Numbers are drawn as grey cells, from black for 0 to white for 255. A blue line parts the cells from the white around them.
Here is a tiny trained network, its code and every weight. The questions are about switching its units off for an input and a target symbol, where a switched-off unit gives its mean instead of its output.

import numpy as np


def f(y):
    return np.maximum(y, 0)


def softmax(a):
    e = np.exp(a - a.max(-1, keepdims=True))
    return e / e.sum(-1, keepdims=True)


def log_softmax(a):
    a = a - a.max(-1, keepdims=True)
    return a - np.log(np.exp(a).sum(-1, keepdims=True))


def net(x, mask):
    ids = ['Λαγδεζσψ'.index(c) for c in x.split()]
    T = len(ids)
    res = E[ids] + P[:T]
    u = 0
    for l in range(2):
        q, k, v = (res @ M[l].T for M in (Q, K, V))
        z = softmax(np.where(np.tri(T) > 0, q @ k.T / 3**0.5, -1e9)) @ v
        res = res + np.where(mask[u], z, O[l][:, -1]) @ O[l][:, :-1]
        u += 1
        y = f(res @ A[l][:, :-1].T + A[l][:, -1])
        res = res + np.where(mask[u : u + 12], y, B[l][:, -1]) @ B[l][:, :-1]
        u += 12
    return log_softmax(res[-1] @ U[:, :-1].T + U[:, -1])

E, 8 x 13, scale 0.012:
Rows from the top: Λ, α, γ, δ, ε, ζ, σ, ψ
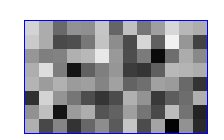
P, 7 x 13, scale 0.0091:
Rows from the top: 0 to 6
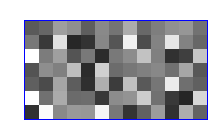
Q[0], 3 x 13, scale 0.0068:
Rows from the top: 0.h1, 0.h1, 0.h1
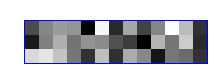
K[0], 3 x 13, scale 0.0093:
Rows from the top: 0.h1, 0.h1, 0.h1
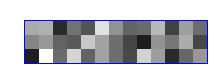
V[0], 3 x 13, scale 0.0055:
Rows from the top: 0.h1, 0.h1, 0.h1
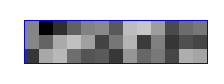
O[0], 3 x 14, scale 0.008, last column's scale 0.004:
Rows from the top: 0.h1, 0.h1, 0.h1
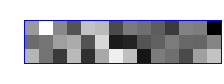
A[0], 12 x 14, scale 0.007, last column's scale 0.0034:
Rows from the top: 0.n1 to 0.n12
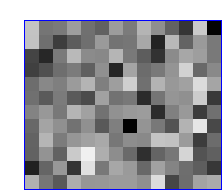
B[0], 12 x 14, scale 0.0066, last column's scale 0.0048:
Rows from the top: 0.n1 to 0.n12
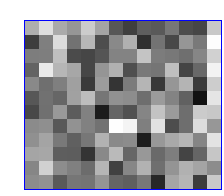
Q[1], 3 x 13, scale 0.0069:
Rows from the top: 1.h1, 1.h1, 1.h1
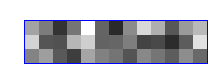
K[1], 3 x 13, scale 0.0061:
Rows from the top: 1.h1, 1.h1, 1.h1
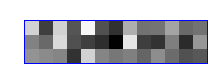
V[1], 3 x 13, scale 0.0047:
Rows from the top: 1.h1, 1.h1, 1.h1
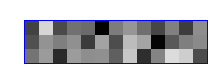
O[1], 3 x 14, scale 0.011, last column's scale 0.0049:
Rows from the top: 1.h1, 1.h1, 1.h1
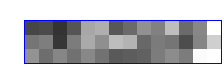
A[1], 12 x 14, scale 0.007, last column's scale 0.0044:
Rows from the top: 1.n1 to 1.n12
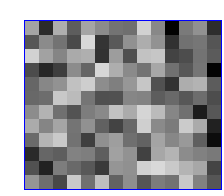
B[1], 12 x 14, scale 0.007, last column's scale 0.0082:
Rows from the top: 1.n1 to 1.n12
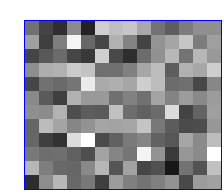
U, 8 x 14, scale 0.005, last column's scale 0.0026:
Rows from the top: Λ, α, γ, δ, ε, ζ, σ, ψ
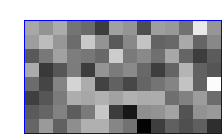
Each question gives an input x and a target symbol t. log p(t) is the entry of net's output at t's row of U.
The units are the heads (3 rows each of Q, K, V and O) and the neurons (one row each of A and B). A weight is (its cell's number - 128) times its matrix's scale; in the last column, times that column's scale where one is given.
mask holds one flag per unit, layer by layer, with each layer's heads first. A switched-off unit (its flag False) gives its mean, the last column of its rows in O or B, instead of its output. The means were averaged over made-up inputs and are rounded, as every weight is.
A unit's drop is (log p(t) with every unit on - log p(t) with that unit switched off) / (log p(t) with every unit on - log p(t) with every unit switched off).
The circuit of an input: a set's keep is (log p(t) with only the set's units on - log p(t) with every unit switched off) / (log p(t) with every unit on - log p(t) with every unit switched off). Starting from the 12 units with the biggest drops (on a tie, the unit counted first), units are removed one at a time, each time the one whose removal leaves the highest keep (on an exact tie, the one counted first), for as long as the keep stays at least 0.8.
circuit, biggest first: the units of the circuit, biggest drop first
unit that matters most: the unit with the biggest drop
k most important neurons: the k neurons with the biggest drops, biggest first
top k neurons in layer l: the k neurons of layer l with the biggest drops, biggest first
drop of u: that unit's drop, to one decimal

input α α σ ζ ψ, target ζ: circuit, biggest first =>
1.n4; 1.h1; 0.h1
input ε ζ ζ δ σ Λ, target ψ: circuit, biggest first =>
0.h1; 0.n1; 1.h1
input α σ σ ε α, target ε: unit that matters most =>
1.h1
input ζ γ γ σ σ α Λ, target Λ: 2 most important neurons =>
1.n12; 0.n9
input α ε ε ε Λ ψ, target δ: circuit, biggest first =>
1.n1; 0.n4; 1.h1
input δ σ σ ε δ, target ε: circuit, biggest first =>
1.h1; 1.n9; 0.h1; 0.n4
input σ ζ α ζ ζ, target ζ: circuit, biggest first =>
1.h1; 0.h1; 1.n4; 1.n10
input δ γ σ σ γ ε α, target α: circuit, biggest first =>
0.h1; 1.h1; 1.n8; 1.n11
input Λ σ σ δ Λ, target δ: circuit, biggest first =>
0.h1; 1.n11; 0.n5
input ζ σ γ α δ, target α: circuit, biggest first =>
0.h1; 1.n8; 1.h1; 0.n11
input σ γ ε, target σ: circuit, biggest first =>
1.n3; 0.h1
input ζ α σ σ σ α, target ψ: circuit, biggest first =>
0.h1; 0.n1; 0.n2
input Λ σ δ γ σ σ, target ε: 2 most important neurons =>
1.n2; 0.n2
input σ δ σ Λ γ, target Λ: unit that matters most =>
1.h1
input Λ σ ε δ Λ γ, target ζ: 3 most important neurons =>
1.n5; 1.n1; 0.n8
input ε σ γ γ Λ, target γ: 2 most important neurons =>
1.n7; 0.n3
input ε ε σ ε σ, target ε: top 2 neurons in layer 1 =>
1.n9; 1.n6
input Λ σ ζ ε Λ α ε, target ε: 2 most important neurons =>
1.n9; 0.n9
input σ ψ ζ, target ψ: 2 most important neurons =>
0.n1; 1.n10
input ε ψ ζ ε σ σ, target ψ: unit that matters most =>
0.h1
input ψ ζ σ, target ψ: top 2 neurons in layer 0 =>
0.n1; 0.n12
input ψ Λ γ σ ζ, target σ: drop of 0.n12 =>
0.0
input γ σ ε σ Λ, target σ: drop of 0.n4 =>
0.3
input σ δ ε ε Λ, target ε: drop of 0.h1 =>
0.2
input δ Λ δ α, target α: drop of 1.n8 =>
0.2
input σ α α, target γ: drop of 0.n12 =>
0.0
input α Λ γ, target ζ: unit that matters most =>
1.n5
